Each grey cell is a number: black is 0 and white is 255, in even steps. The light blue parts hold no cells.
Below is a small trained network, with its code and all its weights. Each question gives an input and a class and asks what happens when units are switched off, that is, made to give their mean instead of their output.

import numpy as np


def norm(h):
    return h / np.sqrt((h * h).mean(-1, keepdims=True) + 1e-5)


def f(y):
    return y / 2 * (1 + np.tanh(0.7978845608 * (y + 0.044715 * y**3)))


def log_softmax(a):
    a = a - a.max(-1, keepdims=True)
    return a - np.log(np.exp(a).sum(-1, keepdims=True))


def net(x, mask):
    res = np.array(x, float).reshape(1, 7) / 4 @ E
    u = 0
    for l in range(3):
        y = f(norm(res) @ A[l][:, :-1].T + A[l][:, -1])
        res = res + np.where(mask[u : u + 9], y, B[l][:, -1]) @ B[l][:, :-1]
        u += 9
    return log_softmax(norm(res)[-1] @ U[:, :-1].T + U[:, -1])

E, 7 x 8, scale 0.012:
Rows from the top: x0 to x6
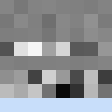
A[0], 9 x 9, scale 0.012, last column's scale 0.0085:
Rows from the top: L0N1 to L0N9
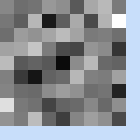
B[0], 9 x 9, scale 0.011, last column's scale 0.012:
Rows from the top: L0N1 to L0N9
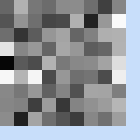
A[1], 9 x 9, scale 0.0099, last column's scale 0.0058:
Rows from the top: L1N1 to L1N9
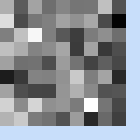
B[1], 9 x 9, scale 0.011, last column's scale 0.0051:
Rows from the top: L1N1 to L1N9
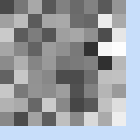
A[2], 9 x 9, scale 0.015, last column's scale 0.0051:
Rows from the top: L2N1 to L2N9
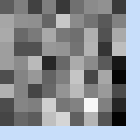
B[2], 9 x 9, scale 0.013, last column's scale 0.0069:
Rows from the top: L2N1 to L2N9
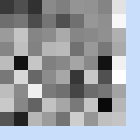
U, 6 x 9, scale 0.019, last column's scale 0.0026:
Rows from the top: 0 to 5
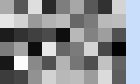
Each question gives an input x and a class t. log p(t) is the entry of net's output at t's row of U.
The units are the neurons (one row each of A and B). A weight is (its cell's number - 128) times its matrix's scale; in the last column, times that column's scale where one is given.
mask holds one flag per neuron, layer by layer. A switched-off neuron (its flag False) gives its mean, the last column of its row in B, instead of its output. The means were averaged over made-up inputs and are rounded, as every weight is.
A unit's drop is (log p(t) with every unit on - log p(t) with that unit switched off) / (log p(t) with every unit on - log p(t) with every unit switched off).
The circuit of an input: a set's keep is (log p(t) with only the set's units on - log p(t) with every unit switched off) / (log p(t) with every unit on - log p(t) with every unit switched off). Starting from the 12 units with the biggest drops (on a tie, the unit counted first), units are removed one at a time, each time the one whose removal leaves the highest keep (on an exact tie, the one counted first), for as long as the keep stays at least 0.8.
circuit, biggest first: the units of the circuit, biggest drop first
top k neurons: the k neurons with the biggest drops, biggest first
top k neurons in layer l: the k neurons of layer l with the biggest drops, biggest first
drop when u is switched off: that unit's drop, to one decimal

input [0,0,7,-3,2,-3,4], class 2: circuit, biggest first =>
L0N5
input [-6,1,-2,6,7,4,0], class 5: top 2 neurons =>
L0N6, L0N3
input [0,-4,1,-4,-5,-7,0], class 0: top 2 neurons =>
L0N6, L2N5
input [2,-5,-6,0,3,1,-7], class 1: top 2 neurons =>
L0N5, L0N2
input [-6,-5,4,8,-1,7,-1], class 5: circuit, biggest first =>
L0N6, L2N9
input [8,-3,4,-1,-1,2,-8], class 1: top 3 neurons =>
L0N2, L0N6, L0N5
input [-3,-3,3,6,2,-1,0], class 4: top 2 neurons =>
L0N6, L0N3
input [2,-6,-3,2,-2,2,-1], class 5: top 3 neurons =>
L0N6, L0N2, L2N9
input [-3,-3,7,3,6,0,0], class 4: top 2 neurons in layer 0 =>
L0N6, L0N3
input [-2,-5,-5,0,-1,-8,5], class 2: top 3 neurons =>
L0N6, L0N2, L0N5
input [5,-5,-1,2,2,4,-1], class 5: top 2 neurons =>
L0N6, L2N9
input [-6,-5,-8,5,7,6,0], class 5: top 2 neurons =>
L0N6, L0N3
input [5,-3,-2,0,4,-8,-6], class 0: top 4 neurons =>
L0N5, L2N5, L0N6, L1N4
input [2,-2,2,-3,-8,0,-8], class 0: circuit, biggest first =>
L0N6
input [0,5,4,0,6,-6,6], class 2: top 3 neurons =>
L0N6, L0N5, L0N8
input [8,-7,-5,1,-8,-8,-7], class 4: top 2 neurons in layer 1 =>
L1N3, L1N6
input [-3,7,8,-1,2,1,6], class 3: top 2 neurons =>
L0N2, L1N4
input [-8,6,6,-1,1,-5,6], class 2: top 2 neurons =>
L0N6, L0N5
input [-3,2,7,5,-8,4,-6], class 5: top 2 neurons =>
L0N2, L2N9
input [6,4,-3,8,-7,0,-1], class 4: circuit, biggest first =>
L2N5
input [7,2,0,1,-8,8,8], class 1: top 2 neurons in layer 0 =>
L0N4, L0N2
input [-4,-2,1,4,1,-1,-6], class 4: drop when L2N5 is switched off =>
0.0
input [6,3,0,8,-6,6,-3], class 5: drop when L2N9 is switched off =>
0.1
